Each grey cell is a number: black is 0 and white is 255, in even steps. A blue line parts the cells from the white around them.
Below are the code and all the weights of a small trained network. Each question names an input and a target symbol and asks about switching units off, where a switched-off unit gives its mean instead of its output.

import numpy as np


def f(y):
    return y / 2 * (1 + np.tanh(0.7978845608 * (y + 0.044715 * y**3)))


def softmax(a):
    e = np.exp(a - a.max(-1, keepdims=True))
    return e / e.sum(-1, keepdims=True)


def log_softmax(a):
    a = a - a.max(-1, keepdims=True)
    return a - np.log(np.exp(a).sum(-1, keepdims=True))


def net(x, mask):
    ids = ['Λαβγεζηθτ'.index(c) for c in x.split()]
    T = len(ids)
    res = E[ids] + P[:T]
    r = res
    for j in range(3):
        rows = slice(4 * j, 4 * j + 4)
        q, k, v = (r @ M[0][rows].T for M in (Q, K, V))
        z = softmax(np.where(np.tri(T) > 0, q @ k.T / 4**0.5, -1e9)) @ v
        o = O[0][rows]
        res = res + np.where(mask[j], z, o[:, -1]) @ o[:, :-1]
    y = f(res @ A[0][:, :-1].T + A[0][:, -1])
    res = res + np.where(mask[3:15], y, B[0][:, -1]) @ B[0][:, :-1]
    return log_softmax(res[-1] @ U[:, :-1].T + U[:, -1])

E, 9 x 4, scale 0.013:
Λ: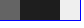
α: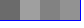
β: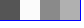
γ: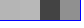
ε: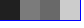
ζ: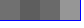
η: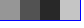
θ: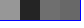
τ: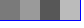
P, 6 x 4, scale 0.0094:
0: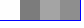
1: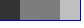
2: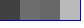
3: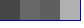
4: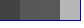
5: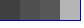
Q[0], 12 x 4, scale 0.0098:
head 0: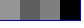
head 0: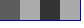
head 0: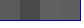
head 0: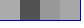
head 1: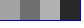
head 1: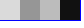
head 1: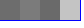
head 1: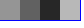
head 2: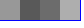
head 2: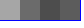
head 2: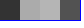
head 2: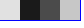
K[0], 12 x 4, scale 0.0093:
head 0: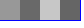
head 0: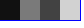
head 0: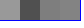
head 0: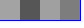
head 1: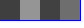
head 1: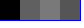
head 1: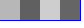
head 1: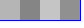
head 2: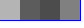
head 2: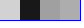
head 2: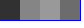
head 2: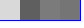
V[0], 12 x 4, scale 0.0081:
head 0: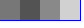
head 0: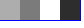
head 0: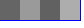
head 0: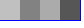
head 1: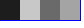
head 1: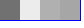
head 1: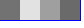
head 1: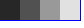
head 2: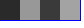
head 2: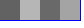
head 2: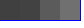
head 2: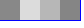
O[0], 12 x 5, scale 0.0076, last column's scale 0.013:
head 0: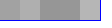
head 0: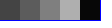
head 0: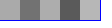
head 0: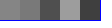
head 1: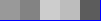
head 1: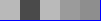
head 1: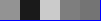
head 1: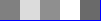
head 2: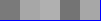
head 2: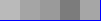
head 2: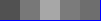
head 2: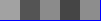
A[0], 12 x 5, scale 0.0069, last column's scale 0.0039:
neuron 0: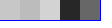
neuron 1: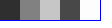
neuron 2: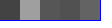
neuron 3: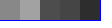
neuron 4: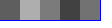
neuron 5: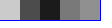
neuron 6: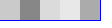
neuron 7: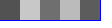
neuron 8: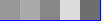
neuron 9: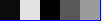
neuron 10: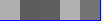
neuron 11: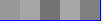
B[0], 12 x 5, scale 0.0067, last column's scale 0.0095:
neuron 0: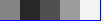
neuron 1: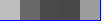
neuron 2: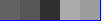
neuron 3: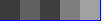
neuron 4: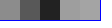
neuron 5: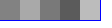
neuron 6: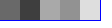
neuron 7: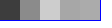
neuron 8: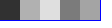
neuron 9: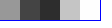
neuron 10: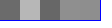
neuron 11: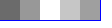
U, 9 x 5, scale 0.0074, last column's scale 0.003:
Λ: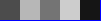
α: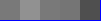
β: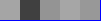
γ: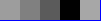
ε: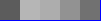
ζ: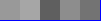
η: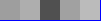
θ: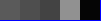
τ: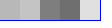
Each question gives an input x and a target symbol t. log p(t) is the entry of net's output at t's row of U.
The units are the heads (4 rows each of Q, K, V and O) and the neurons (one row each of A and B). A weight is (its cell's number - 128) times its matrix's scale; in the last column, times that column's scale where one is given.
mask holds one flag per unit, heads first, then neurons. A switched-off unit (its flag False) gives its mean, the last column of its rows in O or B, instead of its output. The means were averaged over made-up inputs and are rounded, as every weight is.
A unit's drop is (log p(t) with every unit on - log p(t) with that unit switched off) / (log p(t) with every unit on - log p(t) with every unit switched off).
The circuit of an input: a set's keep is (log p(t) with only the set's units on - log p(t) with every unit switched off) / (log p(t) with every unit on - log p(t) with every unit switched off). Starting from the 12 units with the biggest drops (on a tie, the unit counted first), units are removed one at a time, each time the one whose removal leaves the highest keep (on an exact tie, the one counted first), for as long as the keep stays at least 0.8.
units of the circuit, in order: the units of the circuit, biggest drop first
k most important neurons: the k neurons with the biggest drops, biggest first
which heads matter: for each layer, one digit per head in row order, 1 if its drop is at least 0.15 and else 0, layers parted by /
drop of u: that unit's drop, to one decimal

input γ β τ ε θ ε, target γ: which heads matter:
010
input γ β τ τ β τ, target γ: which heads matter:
010
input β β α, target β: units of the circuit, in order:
(head 1)
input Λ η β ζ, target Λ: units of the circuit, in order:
(head 1; head 2; neuron 7)
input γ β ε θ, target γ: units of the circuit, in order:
(head 1; neuron 9; neuron 11)
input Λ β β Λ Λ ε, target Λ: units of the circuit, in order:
(head 1; neuron 7)
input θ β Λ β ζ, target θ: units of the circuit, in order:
(head 1; neuron 9; head 2)
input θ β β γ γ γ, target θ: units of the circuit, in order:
(head 1; neuron 9; head 2)
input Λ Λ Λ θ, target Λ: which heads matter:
011
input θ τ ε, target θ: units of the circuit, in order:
(head 1; neuron 9)
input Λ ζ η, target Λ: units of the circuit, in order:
(head 1; head 2; neuron 7)
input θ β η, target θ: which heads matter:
011
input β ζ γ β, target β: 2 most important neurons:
(neuron 6; neuron 0)
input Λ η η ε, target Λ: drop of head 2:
0.1
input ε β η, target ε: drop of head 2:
0.1
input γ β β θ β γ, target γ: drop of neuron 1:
0.0
